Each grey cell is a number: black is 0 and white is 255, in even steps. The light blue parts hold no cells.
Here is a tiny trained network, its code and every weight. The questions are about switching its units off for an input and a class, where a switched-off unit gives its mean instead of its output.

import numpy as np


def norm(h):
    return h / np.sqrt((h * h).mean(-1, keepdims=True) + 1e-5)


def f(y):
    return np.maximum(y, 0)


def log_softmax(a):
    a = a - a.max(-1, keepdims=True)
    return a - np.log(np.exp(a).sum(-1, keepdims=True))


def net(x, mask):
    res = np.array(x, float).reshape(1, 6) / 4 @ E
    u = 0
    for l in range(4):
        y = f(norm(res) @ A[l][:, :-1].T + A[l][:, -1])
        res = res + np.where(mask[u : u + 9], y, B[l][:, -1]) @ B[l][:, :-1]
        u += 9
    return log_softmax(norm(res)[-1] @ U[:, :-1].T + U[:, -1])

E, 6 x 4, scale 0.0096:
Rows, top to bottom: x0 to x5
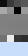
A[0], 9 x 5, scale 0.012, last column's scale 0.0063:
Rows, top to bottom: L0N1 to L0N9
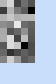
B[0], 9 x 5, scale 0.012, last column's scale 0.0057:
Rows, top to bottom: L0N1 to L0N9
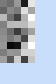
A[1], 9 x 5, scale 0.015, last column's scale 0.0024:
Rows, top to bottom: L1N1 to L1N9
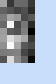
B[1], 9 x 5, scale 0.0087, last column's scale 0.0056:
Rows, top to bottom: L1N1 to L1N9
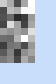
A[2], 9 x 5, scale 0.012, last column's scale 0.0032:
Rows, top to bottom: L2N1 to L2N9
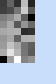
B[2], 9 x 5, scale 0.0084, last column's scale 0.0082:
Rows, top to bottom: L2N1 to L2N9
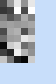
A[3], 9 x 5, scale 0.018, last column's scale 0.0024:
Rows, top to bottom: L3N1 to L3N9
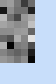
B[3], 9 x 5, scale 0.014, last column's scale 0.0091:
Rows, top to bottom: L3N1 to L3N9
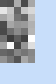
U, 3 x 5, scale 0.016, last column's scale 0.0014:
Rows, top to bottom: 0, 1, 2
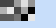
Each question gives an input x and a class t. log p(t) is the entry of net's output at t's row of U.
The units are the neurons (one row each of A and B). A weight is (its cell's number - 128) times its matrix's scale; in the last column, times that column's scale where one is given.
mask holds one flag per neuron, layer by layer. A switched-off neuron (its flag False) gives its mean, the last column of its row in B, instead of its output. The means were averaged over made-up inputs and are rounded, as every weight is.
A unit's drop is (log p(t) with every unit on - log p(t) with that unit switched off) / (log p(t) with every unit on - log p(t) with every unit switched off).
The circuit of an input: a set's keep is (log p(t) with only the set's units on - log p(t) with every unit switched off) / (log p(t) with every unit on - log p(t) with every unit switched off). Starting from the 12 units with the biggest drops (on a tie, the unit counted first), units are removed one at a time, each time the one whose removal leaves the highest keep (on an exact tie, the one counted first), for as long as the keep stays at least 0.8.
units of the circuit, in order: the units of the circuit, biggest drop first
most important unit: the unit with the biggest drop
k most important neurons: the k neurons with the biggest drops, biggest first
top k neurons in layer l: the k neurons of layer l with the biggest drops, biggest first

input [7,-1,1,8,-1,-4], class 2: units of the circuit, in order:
(L0N7, L2N9)
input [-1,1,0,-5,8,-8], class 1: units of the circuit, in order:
(L3N7)
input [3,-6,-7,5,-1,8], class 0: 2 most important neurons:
(L0N7, L1N2)
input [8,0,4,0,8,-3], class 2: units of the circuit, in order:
(L0N7, L2N9)
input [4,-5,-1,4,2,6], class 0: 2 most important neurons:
(L0N7, L1N2)
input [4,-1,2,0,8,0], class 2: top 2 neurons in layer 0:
(L0N7, L0N3)
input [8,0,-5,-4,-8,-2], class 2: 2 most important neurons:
(L0N7, L3N6)
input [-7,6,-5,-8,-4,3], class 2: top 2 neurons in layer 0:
(L0N7, L0N1)
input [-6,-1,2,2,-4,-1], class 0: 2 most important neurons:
(L0N7, L0N4)
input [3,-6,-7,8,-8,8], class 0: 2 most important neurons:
(L0N7, L1N2)
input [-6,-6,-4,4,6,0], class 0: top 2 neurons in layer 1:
(L1N6, L1N1)
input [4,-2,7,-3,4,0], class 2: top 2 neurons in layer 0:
(L0N3, L0N7)
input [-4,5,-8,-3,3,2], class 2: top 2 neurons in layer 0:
(L0N7, L0N1)
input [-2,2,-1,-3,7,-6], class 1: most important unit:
L1N2
